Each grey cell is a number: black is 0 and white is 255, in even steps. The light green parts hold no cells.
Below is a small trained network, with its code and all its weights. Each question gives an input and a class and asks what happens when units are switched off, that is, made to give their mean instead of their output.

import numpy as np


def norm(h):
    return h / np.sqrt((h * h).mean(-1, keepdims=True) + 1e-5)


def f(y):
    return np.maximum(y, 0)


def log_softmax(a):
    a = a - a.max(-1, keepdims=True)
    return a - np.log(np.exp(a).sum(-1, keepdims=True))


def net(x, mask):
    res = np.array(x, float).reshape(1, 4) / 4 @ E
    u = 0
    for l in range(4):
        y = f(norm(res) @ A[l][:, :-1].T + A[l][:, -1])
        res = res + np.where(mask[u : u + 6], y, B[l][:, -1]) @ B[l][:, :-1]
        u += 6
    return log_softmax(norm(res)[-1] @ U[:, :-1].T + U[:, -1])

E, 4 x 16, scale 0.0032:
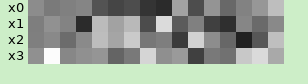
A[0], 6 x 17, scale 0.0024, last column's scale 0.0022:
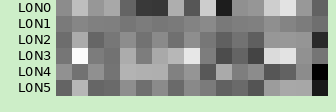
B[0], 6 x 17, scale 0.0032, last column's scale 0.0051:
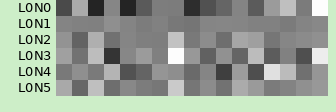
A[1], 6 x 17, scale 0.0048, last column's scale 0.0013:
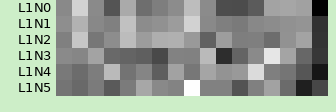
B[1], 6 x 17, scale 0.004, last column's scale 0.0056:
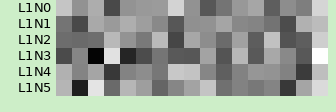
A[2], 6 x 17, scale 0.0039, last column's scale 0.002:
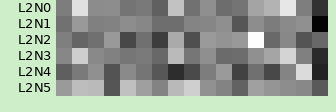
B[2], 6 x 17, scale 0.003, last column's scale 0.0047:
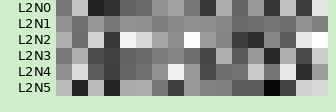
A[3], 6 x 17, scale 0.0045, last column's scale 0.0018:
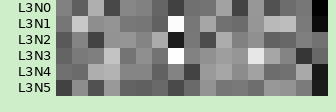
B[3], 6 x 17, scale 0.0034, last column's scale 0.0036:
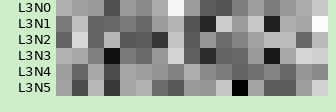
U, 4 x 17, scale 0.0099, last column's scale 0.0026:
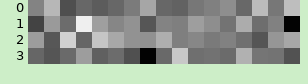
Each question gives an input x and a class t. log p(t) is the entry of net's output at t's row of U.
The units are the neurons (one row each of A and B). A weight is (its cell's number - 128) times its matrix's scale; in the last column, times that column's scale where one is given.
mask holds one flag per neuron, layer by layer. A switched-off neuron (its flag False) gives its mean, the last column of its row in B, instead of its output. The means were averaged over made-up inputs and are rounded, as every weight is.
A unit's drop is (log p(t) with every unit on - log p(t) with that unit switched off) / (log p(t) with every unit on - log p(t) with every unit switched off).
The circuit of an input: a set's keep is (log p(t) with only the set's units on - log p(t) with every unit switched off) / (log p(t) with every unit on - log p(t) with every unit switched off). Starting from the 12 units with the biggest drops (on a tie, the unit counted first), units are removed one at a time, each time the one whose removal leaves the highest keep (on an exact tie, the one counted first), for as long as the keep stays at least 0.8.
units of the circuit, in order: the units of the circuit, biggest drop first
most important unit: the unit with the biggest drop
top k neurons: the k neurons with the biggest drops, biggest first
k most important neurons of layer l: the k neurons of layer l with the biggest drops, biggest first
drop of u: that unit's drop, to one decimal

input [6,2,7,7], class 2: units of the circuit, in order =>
(L1N3 L2N5)
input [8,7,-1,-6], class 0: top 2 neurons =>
(L2N4 L1N3)
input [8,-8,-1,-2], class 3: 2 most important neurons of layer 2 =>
(L2N2 L2N4)
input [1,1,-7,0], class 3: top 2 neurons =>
(L1N3 L1N4)
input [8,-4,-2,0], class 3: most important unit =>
L0N3
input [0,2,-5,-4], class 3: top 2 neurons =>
(L0N3 L1N3)
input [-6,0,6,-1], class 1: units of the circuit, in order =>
(L1N2 L0N3 L1N0 L3N2)
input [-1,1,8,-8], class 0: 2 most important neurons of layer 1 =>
(L1N5 L1N3)
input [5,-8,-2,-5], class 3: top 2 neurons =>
(L0N3 L1N0)
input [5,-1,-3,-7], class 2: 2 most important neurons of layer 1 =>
(L1N3 L1N2)
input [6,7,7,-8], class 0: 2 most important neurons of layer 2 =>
(L2N4 L2N2)
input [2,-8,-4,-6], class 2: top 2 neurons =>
(L2N2 L1N4)
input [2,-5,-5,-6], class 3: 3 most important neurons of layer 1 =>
(L1N0 L1N3 L1N5)
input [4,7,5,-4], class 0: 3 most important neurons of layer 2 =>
(L2N2 L2N4 L2N5)
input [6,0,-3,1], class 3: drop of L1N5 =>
-0.1
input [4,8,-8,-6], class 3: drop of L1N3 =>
0.2
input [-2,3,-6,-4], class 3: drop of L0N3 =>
0.4
